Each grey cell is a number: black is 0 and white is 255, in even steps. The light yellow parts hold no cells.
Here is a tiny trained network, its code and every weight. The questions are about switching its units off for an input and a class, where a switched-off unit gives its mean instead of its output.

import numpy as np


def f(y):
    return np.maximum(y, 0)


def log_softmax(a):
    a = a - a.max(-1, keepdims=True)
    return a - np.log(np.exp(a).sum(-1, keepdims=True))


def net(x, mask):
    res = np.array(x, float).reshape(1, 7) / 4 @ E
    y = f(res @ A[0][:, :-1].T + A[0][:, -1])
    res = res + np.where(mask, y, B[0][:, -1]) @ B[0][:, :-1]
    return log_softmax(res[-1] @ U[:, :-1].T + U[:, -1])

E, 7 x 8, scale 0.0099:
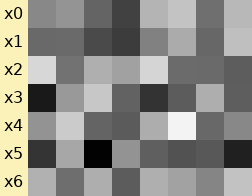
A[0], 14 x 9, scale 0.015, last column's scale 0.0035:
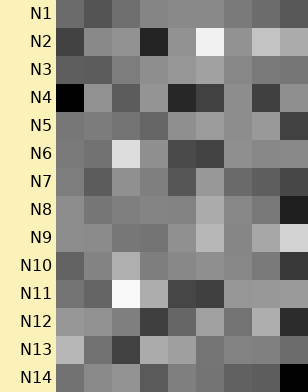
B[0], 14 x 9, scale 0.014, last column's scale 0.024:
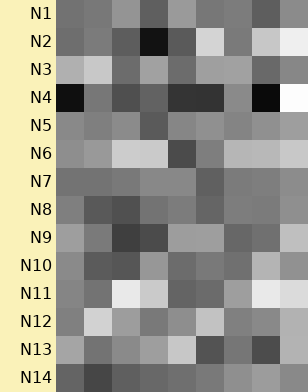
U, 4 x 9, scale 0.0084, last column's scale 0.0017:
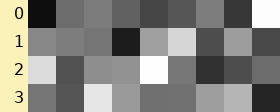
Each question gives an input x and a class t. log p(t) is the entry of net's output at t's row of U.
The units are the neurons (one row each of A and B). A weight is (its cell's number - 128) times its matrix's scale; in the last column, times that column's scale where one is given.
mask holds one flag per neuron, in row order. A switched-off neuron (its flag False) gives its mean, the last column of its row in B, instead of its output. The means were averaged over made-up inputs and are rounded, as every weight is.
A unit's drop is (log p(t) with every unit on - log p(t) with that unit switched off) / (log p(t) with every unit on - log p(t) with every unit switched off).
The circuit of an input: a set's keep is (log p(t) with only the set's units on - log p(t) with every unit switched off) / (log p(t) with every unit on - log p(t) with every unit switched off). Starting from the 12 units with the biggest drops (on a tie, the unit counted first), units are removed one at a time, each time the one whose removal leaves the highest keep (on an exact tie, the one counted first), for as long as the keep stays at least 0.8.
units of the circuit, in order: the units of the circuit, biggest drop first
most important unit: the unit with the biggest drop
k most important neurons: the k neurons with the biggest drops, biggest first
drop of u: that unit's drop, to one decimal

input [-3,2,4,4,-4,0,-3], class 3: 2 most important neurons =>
N11, N6
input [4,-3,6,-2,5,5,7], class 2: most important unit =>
N13
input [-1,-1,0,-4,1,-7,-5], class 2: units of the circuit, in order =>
N4, N2, N6
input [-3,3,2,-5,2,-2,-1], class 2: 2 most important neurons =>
N2, N4
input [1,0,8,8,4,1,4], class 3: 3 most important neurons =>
N4, N9, N2
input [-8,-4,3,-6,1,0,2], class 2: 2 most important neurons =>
N13, N4
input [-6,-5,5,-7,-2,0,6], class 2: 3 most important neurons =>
N13, N2, N4
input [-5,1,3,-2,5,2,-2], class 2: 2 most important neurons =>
N4, N2
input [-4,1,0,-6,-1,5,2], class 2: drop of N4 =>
0.4
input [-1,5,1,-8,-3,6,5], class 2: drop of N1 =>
0.0
